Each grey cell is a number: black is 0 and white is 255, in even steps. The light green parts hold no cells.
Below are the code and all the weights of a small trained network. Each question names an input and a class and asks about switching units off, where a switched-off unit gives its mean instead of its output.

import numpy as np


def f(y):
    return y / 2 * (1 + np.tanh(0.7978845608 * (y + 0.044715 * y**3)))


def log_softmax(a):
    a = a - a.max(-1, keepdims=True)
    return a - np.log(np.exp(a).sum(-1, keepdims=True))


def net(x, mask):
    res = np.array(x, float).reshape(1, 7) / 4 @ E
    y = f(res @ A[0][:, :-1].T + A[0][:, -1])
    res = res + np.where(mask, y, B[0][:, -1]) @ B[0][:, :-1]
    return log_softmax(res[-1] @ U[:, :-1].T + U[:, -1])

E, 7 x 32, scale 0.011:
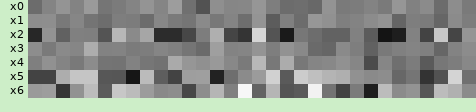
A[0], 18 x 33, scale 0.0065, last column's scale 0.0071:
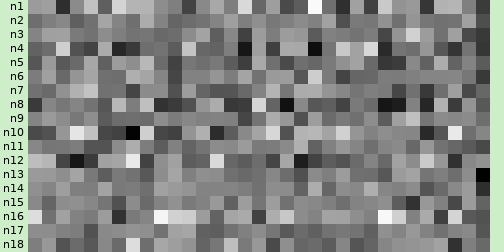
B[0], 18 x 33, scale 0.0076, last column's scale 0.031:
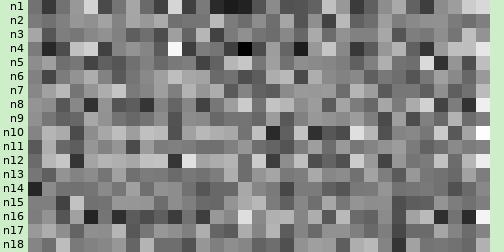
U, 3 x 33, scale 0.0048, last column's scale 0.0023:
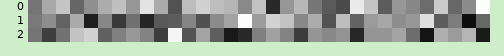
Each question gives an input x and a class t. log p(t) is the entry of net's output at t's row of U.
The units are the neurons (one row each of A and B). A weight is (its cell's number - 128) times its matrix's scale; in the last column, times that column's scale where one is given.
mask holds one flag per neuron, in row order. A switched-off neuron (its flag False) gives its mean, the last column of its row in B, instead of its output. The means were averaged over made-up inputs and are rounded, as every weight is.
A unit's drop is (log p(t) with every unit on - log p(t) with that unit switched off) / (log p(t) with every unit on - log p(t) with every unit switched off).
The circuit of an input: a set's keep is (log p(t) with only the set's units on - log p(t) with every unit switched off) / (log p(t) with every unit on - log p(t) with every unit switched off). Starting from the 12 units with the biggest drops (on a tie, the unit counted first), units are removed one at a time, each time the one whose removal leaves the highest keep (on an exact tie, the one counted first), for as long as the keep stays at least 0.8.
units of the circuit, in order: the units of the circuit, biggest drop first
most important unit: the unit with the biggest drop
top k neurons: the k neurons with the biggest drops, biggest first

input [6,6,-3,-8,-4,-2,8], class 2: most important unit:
n1
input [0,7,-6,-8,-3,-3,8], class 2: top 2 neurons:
[n1, n8]
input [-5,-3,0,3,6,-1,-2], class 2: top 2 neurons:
[n10, n12]
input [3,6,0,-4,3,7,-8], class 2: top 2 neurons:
[n4, n12]
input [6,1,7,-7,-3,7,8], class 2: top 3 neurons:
[n1, n12, n16]
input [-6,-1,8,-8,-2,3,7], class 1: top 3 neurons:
[n8, n5, n4]
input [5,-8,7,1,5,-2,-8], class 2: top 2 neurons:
[n4, n16]
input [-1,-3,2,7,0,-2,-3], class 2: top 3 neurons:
[n10, n16, n4]
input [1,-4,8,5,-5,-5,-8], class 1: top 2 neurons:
[n8, n5]
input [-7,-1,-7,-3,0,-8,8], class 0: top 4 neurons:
[n12, n4, n8, n18]
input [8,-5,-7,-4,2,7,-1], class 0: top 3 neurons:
[n10, n8, n7]
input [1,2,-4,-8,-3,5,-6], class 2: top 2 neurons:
[n4, n12]
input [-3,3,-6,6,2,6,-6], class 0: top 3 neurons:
[n10, n8, n1]
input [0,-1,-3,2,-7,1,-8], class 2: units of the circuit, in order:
[n4]
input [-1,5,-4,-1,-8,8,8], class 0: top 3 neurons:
[n10, n4, n7]
